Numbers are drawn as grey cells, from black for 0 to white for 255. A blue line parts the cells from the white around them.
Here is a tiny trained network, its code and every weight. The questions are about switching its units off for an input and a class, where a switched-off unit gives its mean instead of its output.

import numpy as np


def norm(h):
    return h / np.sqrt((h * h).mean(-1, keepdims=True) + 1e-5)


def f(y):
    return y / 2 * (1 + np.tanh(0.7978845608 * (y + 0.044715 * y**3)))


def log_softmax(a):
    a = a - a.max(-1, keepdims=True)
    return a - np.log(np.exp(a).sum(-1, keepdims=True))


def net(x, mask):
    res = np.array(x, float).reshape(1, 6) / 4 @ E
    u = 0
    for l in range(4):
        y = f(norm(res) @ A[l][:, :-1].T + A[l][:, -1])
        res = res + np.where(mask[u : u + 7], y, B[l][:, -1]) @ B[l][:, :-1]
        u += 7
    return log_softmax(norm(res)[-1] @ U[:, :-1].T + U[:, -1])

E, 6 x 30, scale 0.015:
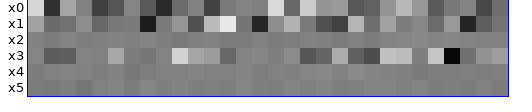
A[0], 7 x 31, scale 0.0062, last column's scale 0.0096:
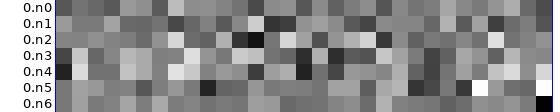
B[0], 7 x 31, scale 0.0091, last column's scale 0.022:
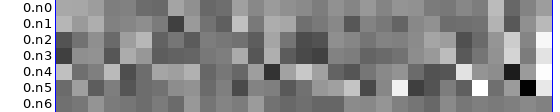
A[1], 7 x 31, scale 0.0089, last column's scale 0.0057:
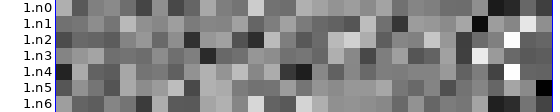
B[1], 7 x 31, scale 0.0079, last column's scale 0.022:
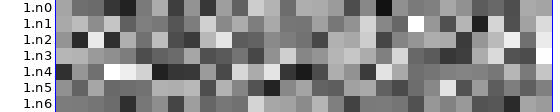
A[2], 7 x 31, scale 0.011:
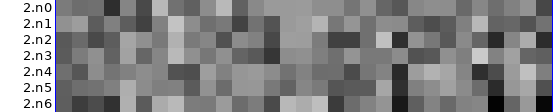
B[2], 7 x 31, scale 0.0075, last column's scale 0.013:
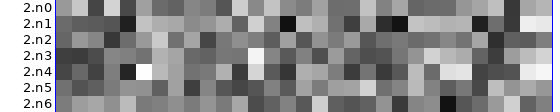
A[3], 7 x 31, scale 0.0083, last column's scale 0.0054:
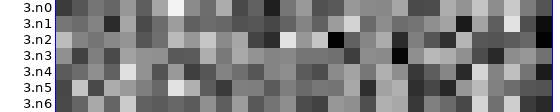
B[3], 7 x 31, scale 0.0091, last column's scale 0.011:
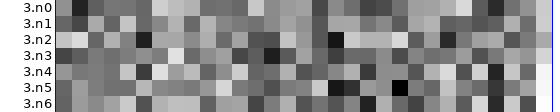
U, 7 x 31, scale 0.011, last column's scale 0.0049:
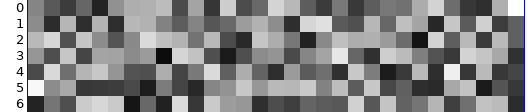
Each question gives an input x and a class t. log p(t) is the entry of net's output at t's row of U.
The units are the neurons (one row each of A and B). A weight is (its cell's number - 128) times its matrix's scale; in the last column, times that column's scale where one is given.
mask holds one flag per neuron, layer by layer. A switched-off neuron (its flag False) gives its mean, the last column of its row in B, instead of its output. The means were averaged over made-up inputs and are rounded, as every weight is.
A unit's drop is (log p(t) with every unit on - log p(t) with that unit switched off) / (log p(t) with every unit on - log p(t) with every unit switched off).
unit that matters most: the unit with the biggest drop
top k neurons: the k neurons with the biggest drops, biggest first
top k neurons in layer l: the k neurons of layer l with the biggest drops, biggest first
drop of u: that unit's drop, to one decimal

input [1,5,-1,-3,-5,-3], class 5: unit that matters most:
0.n2
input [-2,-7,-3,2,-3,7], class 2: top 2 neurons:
[0.n4; 0.n5]
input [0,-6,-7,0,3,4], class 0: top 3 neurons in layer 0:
[0.n4; 0.n3; 0.n1]
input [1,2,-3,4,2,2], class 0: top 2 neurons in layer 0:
[0.n3; 0.n2]
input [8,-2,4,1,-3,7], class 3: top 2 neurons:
[0.n5; 1.n3]
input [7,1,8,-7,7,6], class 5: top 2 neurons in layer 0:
[0.n3; 0.n2]
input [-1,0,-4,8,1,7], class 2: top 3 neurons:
[0.n2; 1.n1; 1.n2]
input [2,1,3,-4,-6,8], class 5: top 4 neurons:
[0.n2; 0.n3; 2.n1; 1.n3]
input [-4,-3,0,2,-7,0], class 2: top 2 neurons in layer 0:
[0.n4; 0.n5]
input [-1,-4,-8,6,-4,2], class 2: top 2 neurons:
[0.n5; 0.n4]
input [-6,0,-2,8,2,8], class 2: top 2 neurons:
[0.n4; 0.n2]
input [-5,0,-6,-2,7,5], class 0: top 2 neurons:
[0.n4; 0.n2]
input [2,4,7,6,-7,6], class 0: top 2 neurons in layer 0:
[0.n3; 0.n2]
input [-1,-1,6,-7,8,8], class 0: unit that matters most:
2.n1
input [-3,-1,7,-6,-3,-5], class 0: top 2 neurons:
[0.n4; 2.n1]
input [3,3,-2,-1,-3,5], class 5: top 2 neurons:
[0.n3; 0.n2]
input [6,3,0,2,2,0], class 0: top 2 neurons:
[0.n5; 1.n3]
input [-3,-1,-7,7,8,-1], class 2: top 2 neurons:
[0.n5; 0.n4]
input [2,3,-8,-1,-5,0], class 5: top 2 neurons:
[0.n3; 0.n2]
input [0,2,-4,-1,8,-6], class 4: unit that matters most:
0.n4
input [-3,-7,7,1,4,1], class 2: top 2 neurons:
[0.n4; 0.n5]
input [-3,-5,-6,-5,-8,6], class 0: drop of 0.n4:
1.5
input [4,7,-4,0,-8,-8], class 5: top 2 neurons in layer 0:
[0.n1; 0.n4]
